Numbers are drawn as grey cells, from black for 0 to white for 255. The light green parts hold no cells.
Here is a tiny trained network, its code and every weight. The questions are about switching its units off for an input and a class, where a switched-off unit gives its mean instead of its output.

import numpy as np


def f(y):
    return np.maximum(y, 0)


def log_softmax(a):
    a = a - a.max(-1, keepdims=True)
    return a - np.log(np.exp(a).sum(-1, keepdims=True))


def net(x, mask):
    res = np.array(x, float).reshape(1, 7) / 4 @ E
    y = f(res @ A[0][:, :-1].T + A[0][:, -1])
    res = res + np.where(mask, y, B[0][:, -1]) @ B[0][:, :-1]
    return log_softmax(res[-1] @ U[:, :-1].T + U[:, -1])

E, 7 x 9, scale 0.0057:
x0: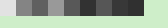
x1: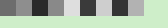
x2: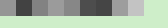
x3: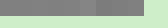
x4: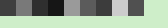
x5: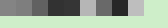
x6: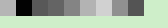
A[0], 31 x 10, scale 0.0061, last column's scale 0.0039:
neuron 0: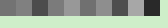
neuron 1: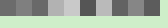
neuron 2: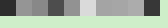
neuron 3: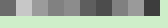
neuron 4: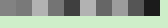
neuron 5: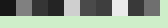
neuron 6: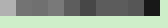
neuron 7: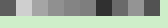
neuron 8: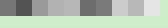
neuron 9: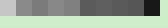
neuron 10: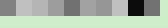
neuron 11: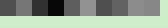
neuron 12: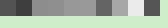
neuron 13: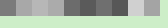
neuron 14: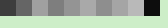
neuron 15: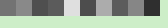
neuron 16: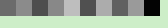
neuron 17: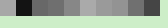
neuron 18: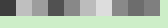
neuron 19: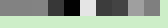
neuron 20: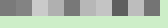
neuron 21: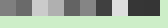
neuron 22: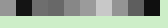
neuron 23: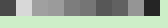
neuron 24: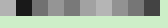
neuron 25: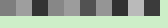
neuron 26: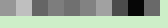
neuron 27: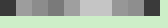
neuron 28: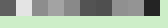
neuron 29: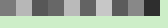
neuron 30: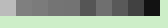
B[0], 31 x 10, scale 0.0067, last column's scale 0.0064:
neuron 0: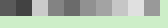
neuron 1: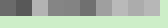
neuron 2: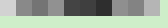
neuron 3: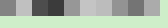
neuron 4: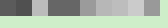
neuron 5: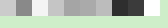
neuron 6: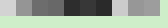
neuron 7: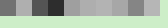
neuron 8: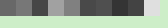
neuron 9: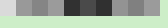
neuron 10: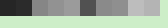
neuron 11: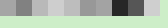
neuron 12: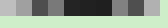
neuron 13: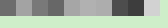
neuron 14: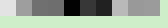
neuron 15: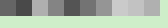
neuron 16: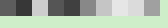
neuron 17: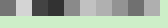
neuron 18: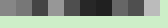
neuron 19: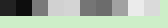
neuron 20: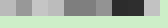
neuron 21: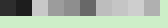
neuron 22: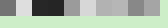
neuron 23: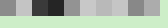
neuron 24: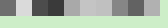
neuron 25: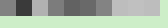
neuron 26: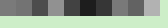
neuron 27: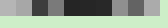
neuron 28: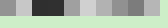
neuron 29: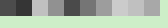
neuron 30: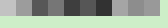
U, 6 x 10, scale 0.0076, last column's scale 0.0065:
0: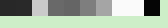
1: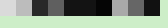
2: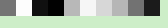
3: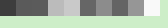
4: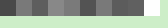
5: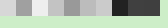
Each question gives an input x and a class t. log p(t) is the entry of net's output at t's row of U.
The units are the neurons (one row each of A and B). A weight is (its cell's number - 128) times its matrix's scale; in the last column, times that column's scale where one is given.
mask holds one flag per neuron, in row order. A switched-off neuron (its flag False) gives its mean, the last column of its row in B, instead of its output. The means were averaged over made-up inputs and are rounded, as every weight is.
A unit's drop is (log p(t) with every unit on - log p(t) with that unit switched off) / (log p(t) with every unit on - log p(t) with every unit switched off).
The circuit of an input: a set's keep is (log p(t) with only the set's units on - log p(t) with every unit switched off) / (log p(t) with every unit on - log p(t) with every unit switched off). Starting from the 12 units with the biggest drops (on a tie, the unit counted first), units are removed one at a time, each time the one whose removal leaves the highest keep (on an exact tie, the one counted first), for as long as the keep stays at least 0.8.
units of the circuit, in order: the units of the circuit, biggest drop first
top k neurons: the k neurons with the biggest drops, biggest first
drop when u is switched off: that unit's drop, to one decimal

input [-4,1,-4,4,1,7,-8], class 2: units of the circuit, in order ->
neuron 23
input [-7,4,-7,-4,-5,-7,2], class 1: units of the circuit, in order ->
neuron 27; neuron 18
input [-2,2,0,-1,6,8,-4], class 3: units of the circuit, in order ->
neuron 19; neuron 11
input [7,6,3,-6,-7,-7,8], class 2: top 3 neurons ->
neuron 24; neuron 22; neuron 17
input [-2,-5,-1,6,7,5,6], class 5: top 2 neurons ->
neuron 11; neuron 5
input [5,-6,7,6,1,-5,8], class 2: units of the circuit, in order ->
neuron 24; neuron 17
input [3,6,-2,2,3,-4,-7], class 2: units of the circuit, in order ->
neuron 28; neuron 23
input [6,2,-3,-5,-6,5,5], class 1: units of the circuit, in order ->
neuron 5; neuron 26
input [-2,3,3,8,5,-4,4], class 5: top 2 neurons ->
neuron 5; neuron 19
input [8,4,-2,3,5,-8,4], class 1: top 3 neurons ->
neuron 26; neuron 30; neuron 6
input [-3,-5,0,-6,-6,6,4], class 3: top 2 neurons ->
neuron 19; neuron 5
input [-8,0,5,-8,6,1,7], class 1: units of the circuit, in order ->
neuron 12; neuron 2
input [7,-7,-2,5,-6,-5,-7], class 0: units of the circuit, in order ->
neuron 21; neuron 10
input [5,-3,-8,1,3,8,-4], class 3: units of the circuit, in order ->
neuron 19
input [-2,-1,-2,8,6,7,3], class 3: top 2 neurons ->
neuron 19; neuron 20
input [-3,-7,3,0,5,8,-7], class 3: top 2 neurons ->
neuron 19; neuron 11
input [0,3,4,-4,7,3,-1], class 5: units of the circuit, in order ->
neuron 5; neuron 11
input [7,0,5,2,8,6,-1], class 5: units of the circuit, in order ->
neuron 11; neuron 5
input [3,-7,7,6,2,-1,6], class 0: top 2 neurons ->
neuron 21; neuron 4
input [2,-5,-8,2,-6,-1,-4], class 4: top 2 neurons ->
neuron 5; neuron 26
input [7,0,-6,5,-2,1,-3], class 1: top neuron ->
neuron 26
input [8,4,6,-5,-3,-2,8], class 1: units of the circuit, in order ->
neuron 6; neuron 30
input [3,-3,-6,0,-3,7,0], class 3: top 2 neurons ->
neuron 19; neuron 5
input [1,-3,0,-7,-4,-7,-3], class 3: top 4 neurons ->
neuron 5; neuron 10; neuron 21; neuron 8
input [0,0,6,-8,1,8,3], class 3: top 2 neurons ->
neuron 19; neuron 11
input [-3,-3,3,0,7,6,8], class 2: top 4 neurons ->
neuron 22; neuron 17; neuron 24; neuron 20
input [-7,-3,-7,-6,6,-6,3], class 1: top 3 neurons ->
neuron 27; neuron 2; neuron 18
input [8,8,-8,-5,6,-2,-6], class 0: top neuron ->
neuron 29
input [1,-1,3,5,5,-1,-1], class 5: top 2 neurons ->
neuron 5; neuron 19
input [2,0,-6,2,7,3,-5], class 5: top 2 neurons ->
neuron 5; neuron 11
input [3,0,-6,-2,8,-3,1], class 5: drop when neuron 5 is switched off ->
0.8
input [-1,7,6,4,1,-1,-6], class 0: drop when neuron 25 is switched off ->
0.2
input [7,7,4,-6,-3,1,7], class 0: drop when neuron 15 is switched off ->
0.1
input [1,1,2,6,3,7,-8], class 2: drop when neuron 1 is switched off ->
0.0
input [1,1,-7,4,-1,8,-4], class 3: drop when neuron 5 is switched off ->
0.1
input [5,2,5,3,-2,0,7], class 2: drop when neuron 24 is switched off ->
0.2
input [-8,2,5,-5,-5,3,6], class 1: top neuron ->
neuron 12
